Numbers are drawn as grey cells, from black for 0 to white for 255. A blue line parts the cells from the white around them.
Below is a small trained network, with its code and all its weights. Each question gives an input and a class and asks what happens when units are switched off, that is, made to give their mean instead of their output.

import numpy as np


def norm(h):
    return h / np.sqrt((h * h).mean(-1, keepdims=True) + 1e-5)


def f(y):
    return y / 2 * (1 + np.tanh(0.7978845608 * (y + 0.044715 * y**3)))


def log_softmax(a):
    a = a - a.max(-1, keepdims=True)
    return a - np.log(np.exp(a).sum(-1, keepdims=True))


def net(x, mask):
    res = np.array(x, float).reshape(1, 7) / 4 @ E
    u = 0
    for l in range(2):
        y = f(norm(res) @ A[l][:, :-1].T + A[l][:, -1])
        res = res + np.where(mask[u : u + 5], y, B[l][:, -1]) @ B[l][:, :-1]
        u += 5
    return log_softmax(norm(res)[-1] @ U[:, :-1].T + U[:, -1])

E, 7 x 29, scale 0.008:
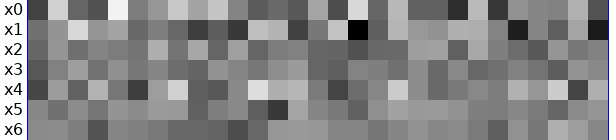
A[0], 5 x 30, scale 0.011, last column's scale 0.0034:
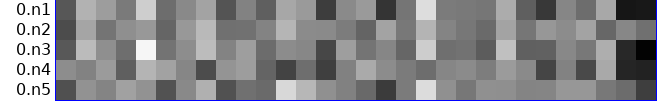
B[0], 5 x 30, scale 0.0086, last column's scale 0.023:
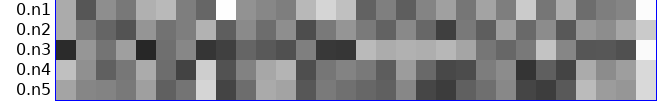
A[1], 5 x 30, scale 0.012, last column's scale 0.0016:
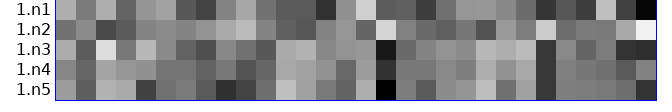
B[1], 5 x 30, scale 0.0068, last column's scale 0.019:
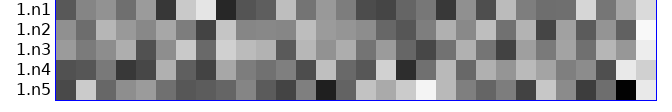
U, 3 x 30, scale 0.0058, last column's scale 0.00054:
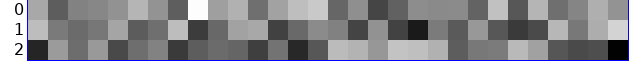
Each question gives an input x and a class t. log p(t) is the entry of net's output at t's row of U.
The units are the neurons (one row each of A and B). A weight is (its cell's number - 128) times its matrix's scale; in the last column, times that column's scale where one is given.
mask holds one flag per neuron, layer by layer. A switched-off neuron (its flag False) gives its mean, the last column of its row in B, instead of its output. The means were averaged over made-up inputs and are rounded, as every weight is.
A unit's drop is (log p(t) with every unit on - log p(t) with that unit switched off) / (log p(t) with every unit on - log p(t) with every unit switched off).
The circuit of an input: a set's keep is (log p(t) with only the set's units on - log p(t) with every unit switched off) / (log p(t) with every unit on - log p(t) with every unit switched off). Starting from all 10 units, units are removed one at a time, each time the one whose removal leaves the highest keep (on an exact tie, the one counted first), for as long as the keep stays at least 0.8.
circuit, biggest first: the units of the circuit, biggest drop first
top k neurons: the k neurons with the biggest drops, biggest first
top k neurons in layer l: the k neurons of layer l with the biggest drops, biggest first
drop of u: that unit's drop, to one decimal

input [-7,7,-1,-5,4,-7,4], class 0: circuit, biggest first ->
[1.n3]
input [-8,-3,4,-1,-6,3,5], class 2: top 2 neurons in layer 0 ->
[0.n1 0.n2]
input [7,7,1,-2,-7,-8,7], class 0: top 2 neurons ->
[0.n1 0.n5]
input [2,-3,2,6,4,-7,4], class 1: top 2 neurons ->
[0.n1 0.n2]
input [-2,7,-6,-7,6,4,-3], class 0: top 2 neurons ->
[0.n1 0.n4]
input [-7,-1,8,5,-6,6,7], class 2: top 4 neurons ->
[0.n1 1.n5 0.n2 0.n5]
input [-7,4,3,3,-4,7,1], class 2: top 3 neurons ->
[1.n5 0.n1 0.n5]
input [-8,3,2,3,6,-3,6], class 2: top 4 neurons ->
[1.n5 0.n4 0.n2 1.n1]
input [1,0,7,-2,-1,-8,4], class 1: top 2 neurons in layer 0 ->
[0.n1 0.n3]
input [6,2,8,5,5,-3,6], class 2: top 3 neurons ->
[0.n3 0.n4 1.n1]
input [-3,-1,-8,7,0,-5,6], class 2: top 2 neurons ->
[0.n1 0.n4]
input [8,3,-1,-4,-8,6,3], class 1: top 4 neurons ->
[0.n4 1.n1 1.n5 0.n1]
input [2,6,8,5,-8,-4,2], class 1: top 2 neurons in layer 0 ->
[0.n4 0.n3]
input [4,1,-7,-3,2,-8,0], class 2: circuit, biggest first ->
[0.n3]
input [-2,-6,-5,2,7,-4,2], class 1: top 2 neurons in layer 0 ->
[0.n1 0.n2]
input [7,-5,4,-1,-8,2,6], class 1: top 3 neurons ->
[0.n4 0.n1 1.n5]
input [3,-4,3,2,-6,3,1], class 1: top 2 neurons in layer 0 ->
[0.n1 0.n4]
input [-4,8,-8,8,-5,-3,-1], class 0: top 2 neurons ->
[0.n1 1.n3]
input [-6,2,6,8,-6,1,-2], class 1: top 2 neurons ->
[0.n4 1.n1]
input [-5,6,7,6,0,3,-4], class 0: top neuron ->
[0.n3]
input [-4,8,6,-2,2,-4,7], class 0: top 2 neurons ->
[0.n1 0.n3]
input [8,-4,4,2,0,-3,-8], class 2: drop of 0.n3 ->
0.4
